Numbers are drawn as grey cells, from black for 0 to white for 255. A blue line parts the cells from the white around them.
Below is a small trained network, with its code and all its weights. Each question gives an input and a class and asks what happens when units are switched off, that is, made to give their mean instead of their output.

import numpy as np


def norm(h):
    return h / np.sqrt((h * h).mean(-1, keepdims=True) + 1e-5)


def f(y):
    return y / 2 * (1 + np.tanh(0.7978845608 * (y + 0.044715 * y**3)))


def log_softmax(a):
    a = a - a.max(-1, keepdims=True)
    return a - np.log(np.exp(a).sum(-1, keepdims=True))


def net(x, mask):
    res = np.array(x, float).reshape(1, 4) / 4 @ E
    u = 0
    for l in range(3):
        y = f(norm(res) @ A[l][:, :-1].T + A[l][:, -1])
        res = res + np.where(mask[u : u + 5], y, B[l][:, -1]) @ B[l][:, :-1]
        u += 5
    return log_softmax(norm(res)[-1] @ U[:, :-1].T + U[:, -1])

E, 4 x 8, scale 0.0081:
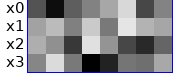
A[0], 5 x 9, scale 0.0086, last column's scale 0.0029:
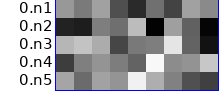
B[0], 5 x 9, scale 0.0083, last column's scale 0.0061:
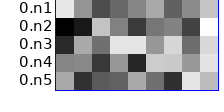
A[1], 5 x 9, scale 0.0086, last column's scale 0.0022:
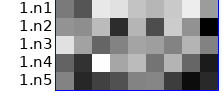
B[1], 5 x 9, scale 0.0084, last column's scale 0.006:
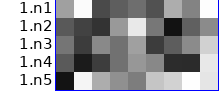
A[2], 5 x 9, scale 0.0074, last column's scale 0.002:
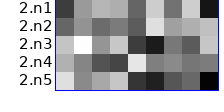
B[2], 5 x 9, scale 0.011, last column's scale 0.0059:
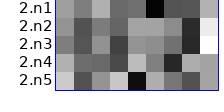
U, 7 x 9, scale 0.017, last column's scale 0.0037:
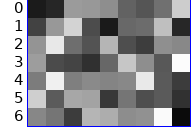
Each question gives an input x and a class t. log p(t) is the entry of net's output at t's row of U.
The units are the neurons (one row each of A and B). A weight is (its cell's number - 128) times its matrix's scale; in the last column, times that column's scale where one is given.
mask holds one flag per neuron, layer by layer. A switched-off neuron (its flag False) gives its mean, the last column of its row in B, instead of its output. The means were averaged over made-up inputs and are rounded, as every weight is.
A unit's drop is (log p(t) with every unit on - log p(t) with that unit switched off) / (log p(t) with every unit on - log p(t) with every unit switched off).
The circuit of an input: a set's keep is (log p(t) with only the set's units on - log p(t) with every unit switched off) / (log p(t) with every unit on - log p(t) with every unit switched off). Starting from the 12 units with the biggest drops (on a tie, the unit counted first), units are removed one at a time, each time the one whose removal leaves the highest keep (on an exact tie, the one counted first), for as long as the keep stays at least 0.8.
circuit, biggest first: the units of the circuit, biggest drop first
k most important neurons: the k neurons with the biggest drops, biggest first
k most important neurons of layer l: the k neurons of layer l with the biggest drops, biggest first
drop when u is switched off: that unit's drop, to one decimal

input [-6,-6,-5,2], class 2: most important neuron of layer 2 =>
(2.n4)
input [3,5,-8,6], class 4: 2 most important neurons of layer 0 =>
(0.n3; 0.n5)
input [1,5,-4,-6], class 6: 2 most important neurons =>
(0.n5; 0.n2)
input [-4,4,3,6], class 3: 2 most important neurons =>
(2.n3; 1.n5)
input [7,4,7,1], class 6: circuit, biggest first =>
(2.n3; 1.n4)
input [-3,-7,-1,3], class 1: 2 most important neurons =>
(0.n2; 0.n1)
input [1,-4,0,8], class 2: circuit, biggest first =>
(0.n2; 0.n4)
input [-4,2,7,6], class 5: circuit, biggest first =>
(2.n5; 1.n5)
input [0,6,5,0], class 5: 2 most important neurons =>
(0.n3; 2.n5)
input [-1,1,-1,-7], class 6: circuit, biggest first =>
(0.n5; 1.n1)
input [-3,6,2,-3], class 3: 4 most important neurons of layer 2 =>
(2.n3; 2.n5; 2.n1; 2.n4)
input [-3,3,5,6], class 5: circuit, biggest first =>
(2.n5; 1.n5)
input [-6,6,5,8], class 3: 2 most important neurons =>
(2.n3; 1.n5)
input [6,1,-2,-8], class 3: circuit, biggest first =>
(1.n1)
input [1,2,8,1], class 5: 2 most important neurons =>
(0.n2; 2.n5)
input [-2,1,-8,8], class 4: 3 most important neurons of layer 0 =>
(0.n3; 0.n5; 0.n4)
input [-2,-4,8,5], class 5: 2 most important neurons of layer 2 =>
(2.n5; 2.n2)
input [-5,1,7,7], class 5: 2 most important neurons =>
(2.n5; 1.n5)
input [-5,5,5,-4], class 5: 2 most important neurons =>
(2.n5; 0.n3)
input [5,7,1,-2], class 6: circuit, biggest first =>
(2.n3)
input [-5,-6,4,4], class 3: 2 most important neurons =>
(2.n3; 2.n1)
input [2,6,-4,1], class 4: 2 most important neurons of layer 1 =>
(1.n4; 1.n1)
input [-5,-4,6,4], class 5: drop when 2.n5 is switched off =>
0.6
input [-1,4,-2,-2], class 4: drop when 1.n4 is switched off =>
0.2
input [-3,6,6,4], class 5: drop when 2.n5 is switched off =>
0.4
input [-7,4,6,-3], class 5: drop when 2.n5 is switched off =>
0.3
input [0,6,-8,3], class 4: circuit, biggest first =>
(0.n3)
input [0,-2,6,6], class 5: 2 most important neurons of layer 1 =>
(1.n1; 1.n3)
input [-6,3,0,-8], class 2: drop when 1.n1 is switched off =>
0.4
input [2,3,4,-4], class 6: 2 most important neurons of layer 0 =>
(0.n5; 0.n3)
